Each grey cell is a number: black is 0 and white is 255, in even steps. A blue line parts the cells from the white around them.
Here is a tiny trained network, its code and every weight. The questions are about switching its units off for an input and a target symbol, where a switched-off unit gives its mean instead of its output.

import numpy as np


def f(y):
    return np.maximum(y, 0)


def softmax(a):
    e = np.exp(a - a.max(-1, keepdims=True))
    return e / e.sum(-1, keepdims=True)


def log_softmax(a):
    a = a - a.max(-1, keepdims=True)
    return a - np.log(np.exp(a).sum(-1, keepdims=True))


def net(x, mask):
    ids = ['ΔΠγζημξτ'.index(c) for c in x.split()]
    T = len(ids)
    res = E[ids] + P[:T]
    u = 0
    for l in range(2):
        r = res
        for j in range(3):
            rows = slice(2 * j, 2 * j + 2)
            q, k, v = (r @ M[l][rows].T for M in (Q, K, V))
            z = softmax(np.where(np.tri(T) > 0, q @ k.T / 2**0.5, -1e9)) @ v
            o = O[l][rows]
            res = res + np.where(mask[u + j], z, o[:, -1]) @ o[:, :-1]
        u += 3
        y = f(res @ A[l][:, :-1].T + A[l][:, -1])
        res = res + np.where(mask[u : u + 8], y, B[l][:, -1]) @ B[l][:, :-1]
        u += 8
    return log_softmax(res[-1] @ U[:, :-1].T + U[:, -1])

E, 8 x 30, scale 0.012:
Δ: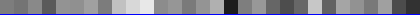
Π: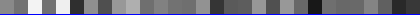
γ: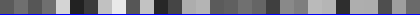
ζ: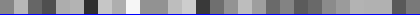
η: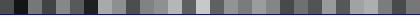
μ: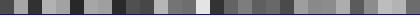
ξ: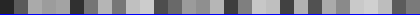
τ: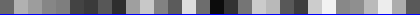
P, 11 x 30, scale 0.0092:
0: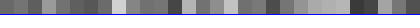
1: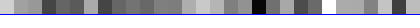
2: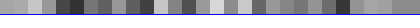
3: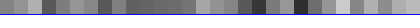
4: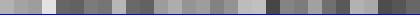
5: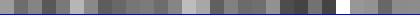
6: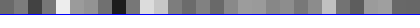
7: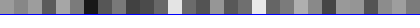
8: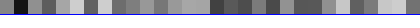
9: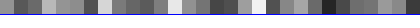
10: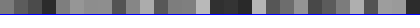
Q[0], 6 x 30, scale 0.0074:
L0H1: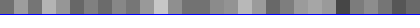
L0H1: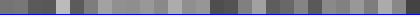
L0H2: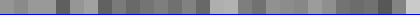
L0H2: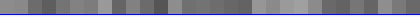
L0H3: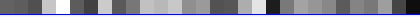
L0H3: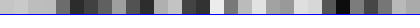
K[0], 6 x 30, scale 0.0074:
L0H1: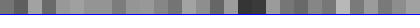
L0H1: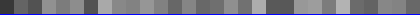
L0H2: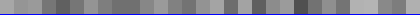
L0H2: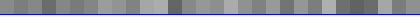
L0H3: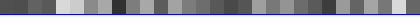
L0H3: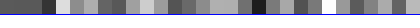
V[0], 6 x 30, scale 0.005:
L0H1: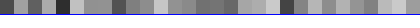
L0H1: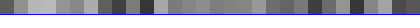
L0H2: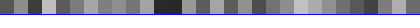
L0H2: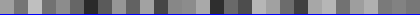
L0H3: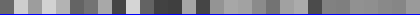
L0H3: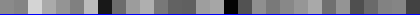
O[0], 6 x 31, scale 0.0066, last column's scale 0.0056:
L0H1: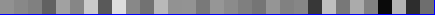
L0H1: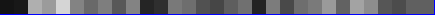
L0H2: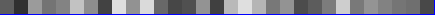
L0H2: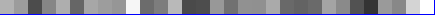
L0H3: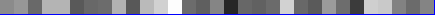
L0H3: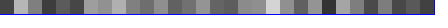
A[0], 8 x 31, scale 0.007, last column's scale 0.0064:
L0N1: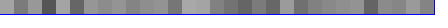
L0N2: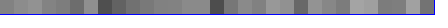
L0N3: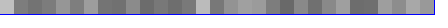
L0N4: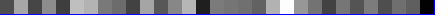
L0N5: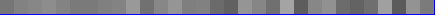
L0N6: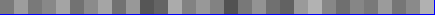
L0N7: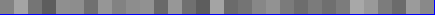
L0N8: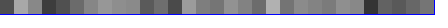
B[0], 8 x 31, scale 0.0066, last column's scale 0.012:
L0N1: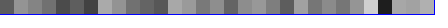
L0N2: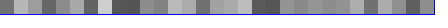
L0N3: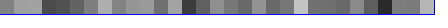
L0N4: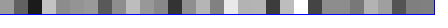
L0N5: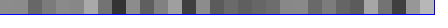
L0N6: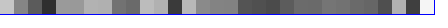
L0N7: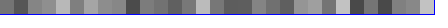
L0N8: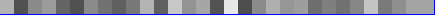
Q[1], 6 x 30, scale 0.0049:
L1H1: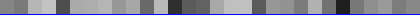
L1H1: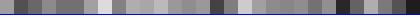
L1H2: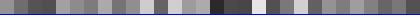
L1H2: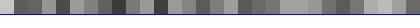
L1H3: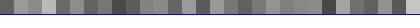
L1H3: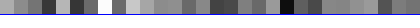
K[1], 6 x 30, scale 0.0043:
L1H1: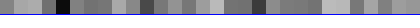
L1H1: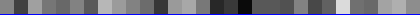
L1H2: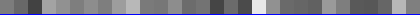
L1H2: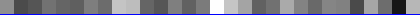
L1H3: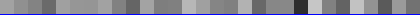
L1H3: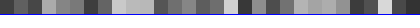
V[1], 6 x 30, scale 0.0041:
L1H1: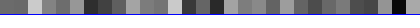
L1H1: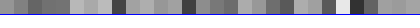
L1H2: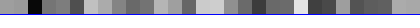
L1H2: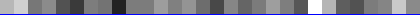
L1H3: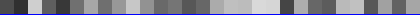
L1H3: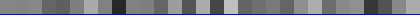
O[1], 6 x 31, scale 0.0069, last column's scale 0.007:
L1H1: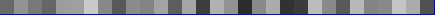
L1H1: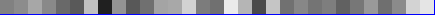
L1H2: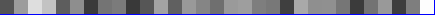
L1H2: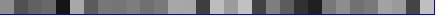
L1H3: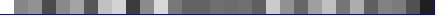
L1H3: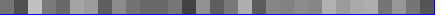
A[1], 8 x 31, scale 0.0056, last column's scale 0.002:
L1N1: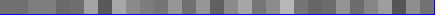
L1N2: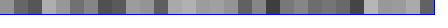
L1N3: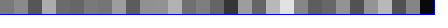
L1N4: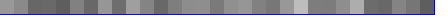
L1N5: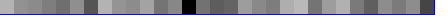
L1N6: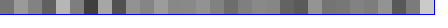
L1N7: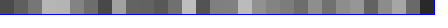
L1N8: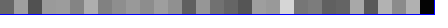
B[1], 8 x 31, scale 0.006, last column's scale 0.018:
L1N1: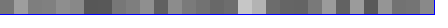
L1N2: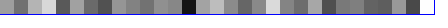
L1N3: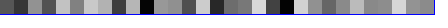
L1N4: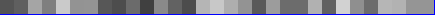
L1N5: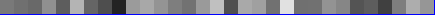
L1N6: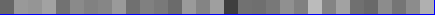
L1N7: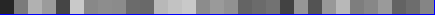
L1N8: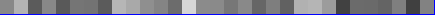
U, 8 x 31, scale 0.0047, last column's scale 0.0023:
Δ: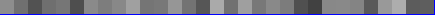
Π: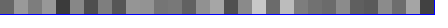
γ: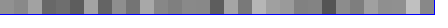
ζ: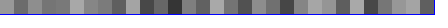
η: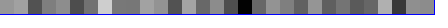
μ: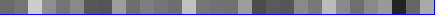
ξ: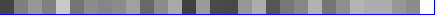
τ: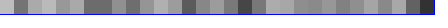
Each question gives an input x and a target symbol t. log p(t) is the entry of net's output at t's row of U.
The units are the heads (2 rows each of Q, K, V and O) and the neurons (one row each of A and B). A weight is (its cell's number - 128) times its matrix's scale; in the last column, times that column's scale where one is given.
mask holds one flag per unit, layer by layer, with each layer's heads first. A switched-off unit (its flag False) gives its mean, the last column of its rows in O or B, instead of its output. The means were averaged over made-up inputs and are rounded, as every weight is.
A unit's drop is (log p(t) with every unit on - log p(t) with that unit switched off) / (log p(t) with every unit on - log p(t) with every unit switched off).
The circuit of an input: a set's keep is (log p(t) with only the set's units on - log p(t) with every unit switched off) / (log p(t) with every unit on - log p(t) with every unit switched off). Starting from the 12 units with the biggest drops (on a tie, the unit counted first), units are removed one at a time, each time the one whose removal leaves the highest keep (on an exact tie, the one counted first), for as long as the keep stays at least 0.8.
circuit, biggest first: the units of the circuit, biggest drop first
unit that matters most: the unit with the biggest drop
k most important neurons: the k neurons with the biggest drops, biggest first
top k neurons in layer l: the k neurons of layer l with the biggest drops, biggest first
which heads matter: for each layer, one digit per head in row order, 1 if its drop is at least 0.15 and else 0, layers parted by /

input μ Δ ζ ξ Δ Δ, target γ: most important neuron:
L0N8
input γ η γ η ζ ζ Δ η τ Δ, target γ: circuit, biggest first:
L1H1, L0H1, L0H2
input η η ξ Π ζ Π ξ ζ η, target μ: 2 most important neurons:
L0N6, L0N8
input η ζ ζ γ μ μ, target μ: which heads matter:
000 / 010
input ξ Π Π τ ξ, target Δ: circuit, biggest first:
L1H2, L0H3
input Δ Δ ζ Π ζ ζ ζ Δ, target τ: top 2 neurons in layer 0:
L0N6, L0N8
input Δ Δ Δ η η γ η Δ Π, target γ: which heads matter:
001 / 000
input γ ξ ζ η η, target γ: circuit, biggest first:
L1H1, L0H2, L0H1
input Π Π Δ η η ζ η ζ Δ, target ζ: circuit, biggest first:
L0H1, L1H1
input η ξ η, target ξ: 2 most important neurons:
L1N3, L0N5
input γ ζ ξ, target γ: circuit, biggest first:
L0H2, L1H1, L0H1
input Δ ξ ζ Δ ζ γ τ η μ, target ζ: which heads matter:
001 / 000
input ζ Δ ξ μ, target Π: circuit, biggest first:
L1H3, L0H3
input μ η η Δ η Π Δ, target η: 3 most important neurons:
L0N6, L1N2, L0N7
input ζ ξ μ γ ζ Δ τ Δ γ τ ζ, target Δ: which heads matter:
110 / 010
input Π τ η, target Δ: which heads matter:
001 / 011
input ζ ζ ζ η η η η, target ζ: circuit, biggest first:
L0H3
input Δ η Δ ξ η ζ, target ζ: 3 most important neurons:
L1N2, L0N3, L1N4
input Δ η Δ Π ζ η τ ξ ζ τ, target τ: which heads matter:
011 / 001
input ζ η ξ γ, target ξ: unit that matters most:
L1N3
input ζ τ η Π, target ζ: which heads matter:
011 / 000
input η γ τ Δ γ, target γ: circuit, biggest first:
L0N8, L0H3
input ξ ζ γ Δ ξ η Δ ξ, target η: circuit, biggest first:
L1H3, L0H2, L0N6, L1N2
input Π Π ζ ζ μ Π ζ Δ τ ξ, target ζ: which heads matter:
100 / 101
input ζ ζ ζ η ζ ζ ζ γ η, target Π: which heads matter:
000 / 000
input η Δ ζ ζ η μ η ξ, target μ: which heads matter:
010 / 111
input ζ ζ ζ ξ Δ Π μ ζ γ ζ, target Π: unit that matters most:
L0H3
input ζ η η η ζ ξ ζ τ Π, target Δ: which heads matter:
101 / 010
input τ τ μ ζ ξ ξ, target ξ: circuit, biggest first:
L0H3, L1N3, L1H1
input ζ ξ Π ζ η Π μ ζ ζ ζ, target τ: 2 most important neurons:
L1N2, L0N6
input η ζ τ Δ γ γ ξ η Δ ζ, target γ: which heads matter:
001 / 100
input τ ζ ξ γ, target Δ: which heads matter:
000 / 010
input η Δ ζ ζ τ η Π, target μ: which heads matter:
011 / 111
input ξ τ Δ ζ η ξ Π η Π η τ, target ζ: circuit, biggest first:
L0H3
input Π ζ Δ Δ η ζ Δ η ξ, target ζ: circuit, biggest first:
L0H1, L0H3, L1H1
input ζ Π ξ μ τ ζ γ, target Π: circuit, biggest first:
L1H3, L0H3, L1H1
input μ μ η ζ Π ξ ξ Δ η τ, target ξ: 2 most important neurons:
L1N2, L0N2
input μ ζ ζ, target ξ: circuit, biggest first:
L1H2, L0H2, L0H1, L0N6
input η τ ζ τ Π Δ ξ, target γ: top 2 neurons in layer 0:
L0N8, L0N2
